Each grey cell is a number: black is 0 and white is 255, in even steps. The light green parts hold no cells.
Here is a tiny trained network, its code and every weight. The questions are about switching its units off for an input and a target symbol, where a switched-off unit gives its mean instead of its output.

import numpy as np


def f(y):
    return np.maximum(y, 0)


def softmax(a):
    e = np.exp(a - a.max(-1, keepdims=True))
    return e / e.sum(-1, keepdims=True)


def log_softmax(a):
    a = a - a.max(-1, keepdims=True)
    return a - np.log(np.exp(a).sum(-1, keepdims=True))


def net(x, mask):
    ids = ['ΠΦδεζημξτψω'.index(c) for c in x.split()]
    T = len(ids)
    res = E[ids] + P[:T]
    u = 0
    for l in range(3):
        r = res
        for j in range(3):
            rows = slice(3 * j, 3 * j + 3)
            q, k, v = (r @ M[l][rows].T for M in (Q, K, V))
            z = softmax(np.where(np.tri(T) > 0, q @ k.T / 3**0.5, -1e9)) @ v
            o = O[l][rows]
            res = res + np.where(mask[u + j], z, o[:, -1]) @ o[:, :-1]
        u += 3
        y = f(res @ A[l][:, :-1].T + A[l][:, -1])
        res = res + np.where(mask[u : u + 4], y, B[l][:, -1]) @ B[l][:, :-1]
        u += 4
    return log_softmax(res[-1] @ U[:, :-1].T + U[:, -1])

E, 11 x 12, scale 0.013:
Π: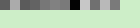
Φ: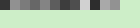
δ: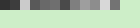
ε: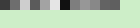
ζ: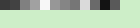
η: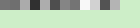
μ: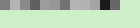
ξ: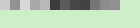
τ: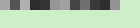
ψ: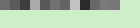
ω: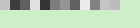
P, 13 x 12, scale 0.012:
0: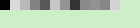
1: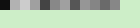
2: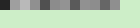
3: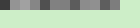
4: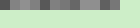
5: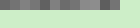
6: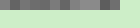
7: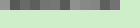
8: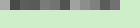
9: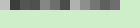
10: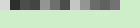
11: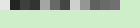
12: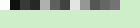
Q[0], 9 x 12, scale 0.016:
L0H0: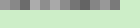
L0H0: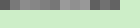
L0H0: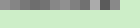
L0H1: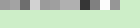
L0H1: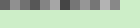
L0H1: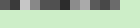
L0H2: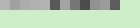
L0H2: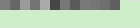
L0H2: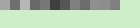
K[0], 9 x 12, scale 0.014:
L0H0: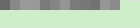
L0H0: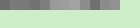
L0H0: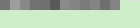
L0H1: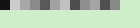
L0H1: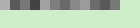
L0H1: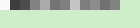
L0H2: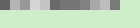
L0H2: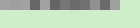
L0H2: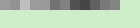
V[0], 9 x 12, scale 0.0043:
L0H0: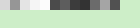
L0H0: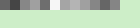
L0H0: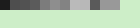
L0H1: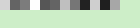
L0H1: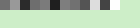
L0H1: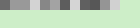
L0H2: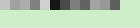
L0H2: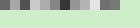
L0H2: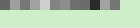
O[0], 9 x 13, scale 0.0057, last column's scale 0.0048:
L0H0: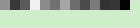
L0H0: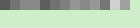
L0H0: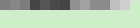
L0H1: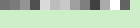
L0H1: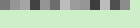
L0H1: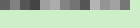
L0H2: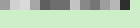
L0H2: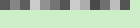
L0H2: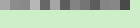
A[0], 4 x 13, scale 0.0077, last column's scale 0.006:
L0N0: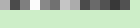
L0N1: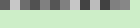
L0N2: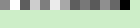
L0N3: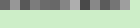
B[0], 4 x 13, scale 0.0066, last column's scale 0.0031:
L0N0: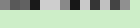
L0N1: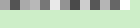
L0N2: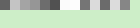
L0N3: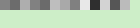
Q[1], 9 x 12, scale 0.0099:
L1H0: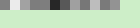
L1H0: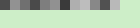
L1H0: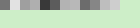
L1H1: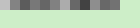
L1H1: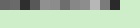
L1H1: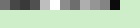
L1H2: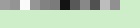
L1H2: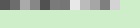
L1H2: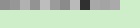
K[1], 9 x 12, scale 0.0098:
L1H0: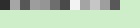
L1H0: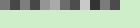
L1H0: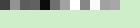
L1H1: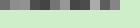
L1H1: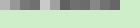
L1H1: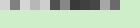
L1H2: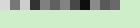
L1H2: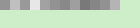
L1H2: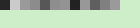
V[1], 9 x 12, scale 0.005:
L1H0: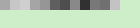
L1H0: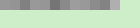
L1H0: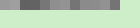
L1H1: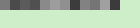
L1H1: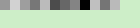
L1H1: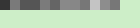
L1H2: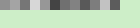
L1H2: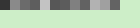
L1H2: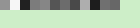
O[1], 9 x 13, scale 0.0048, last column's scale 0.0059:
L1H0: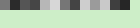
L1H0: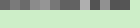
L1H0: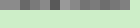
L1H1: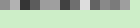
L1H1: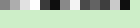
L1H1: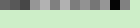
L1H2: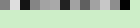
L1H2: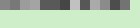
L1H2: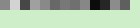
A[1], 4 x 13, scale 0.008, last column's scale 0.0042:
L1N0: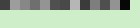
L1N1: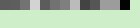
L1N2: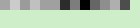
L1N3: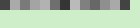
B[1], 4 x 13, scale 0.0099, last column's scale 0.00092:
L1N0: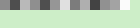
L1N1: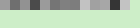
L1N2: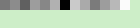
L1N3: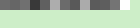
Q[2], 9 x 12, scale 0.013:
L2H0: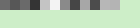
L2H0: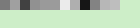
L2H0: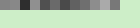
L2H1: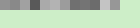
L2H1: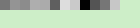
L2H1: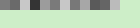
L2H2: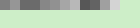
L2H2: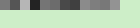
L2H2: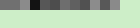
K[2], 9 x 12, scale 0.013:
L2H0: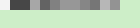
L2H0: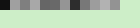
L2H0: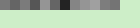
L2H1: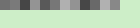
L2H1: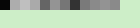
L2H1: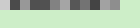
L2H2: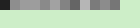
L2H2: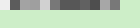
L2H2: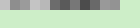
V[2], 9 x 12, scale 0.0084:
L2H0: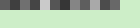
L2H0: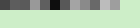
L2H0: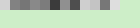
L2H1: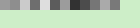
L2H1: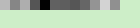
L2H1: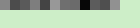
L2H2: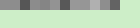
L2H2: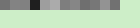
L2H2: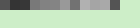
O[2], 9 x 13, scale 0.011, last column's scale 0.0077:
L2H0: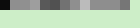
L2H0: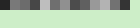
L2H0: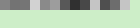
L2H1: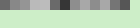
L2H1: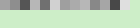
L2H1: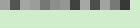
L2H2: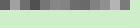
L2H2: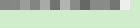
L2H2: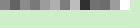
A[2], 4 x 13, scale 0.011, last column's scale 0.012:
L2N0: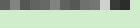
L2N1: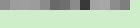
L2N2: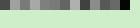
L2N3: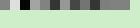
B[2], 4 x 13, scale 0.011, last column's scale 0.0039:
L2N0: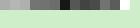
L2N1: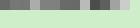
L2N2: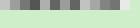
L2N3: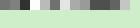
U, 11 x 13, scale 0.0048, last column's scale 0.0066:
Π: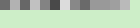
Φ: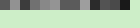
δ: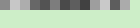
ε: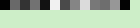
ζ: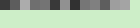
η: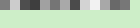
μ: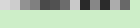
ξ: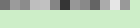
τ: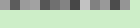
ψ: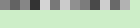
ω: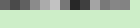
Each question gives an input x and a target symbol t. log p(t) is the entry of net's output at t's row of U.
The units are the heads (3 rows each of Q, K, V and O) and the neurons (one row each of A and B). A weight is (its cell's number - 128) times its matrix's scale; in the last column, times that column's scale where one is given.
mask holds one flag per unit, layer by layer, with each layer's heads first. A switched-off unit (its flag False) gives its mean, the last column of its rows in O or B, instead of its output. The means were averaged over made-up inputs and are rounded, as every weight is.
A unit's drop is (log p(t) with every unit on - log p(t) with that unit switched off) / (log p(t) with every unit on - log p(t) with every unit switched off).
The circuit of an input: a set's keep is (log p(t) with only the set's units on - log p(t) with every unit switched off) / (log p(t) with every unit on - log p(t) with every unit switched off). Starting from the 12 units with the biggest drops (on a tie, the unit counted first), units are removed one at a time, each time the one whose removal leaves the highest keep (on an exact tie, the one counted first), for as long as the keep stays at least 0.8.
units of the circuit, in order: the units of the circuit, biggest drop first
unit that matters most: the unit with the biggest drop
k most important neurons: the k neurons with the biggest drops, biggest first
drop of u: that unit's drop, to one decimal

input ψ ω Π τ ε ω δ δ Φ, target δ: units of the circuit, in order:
L2N0, L2H0, L0H1, L1H2
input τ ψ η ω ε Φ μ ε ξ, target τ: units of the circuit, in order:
L1H2, L0H2, L2H2
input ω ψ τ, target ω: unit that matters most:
L0H1
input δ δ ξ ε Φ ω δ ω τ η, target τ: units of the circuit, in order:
L2H1, L2H2
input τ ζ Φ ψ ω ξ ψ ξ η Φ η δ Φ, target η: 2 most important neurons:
L2N2, L0N0
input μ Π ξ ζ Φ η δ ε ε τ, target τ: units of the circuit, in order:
L2H1, L2H2
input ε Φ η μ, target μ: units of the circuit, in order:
L2H0, L2H1
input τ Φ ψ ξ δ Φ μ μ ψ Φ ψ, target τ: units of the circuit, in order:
L0H2, L2H2, L2H1
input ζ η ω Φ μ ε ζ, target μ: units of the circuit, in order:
L0N1, L2H0, L2H1
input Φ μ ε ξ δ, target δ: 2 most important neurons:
L2N0, L1N2
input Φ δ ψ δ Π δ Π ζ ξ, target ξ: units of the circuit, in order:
L1N2, L1H2, L0H2
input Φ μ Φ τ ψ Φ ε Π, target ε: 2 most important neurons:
L0N3, L0N1
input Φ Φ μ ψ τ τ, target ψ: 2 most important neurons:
L0N1, L0N3
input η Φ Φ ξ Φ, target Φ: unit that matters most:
L0H2
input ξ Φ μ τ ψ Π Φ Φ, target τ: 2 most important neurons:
L0N2, L1N0
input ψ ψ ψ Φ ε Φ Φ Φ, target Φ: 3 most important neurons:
L2N3, L2N0, L0N1
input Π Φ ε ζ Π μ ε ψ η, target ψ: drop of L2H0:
0.3
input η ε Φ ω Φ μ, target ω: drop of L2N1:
0.0
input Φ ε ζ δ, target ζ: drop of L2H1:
0.9
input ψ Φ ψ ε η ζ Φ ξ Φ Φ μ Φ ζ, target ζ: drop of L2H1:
0.2
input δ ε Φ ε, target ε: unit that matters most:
L2H0
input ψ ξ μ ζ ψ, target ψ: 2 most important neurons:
L0N3, L0N1
